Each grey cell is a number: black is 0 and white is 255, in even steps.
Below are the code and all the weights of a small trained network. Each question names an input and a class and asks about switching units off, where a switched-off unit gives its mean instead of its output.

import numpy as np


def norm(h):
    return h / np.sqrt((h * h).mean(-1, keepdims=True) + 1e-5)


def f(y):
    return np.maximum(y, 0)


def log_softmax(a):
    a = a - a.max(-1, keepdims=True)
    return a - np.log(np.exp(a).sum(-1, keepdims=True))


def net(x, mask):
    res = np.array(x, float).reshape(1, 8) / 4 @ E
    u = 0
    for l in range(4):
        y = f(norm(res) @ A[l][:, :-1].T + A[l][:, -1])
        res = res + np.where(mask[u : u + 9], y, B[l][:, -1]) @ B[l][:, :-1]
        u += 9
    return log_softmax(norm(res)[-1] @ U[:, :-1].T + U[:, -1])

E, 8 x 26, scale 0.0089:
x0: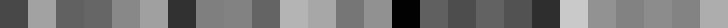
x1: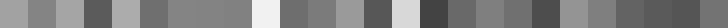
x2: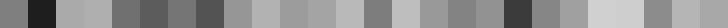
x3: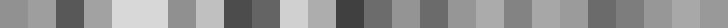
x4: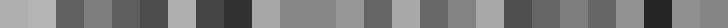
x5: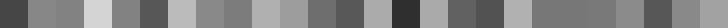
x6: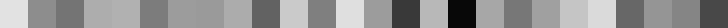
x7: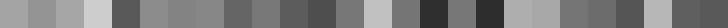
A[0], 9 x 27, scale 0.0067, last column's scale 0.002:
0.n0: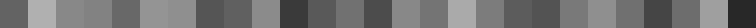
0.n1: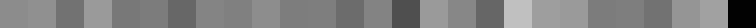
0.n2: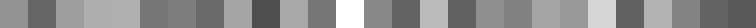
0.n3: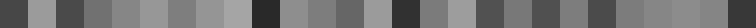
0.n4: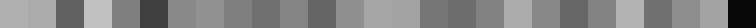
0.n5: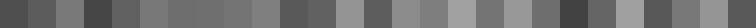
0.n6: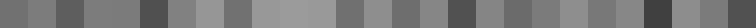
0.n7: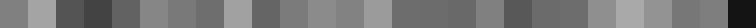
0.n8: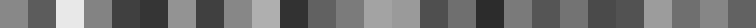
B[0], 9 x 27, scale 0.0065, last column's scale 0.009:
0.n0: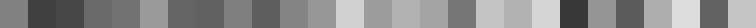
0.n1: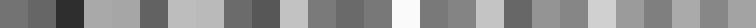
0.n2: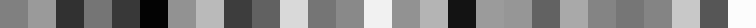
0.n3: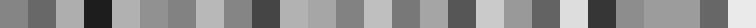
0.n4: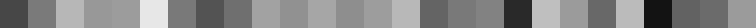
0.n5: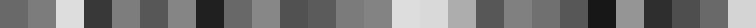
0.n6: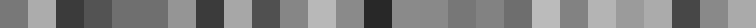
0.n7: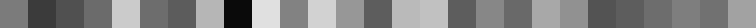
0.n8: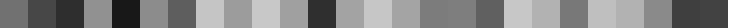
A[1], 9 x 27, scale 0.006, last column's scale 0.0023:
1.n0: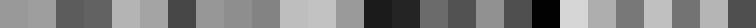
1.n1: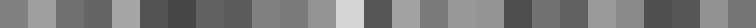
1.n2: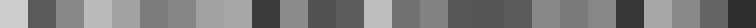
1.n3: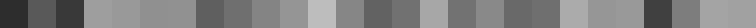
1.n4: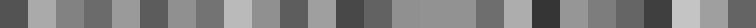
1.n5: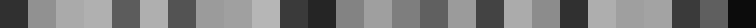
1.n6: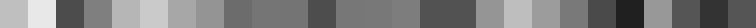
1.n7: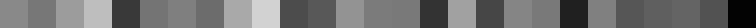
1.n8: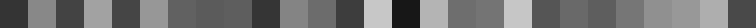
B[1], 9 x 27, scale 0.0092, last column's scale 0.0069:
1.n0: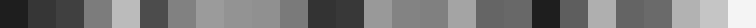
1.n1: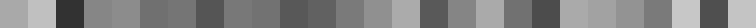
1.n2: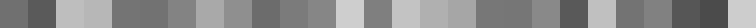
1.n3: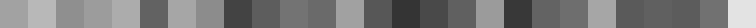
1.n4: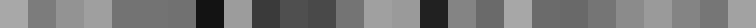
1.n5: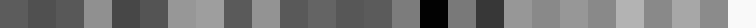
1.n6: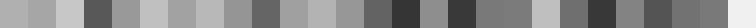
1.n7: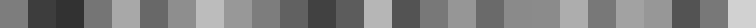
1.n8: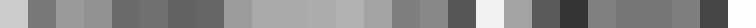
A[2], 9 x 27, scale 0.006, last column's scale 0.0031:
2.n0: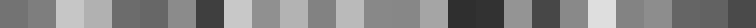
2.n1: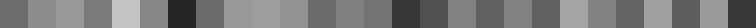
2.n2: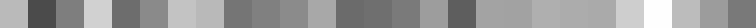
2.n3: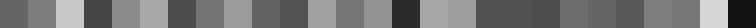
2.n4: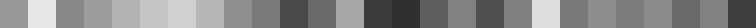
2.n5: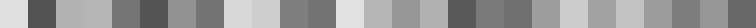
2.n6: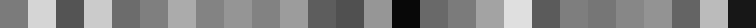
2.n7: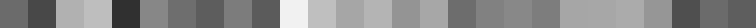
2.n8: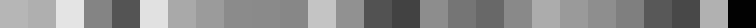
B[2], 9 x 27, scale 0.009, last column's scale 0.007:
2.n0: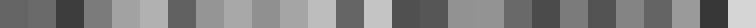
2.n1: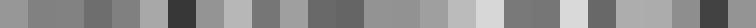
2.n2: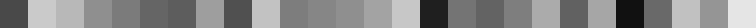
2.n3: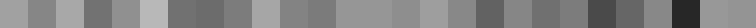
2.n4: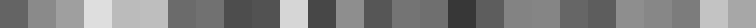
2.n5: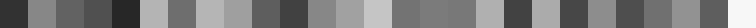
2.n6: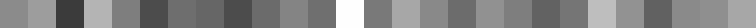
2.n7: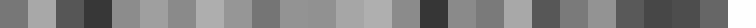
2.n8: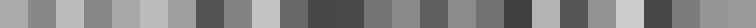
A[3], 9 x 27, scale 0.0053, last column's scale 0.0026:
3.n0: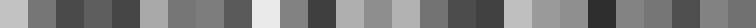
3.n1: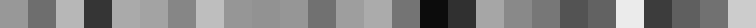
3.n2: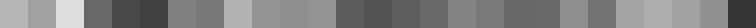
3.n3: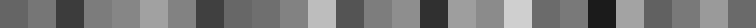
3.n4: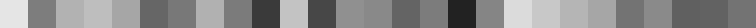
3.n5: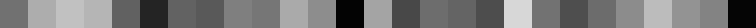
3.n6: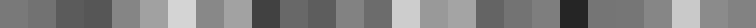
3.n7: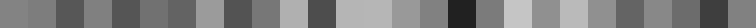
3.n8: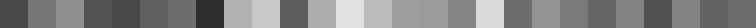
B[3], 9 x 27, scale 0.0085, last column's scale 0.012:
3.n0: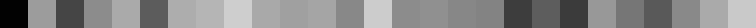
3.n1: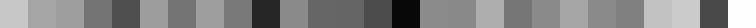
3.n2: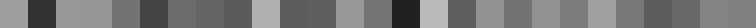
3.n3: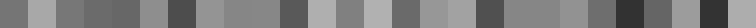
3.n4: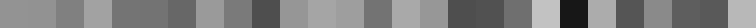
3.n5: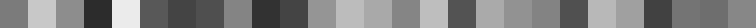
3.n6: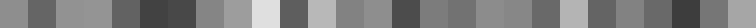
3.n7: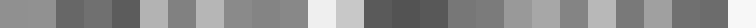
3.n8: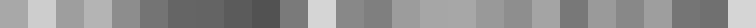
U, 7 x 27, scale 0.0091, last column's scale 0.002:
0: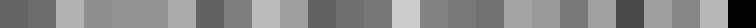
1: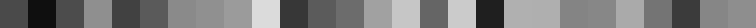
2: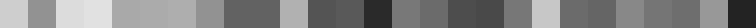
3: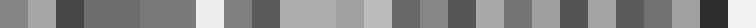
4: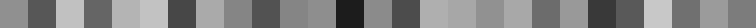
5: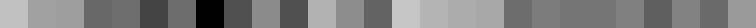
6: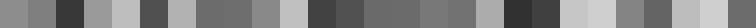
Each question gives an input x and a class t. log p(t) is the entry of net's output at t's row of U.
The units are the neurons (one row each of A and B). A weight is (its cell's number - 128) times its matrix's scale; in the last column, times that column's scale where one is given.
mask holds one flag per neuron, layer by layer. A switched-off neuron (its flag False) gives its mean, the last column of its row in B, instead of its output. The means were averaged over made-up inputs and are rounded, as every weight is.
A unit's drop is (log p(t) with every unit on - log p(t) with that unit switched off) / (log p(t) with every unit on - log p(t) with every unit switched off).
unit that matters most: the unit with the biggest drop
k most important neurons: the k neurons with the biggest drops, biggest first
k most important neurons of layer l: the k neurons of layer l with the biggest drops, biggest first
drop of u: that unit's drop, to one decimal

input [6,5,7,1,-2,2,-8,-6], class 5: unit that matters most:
0.n5
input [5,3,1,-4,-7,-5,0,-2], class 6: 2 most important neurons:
[1.n0 0.n8]
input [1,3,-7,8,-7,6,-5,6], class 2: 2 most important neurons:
[1.n6 0.n2]
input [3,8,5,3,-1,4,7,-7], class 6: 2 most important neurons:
[1.n0 0.n8]
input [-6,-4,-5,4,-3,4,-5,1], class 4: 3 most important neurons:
[0.n8 0.n2 0.n3]
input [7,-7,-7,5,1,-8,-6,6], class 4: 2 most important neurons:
[0.n2 0.n8]
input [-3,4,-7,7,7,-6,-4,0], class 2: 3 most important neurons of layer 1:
[1.n6 1.n0 1.n8]
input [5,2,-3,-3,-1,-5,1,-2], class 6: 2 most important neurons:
[1.n0 0.n8]
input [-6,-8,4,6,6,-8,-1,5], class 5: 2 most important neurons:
[0.n8 0.n2]
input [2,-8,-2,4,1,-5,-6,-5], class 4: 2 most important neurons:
[0.n3 0.n2]
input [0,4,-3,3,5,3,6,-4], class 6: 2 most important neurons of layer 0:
[0.n8 0.n6]
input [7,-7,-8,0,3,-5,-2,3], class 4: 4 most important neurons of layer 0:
[0.n3 0.n2 0.n8 0.n7]
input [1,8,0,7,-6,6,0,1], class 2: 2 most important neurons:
[0.n2 1.n6]
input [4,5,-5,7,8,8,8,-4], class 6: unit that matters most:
1.n0
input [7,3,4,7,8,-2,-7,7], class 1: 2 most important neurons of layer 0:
[0.n2 0.n3]
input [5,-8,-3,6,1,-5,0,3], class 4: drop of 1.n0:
0.2
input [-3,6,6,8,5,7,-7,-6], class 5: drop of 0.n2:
0.0
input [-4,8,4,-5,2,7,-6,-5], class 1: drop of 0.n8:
0.1
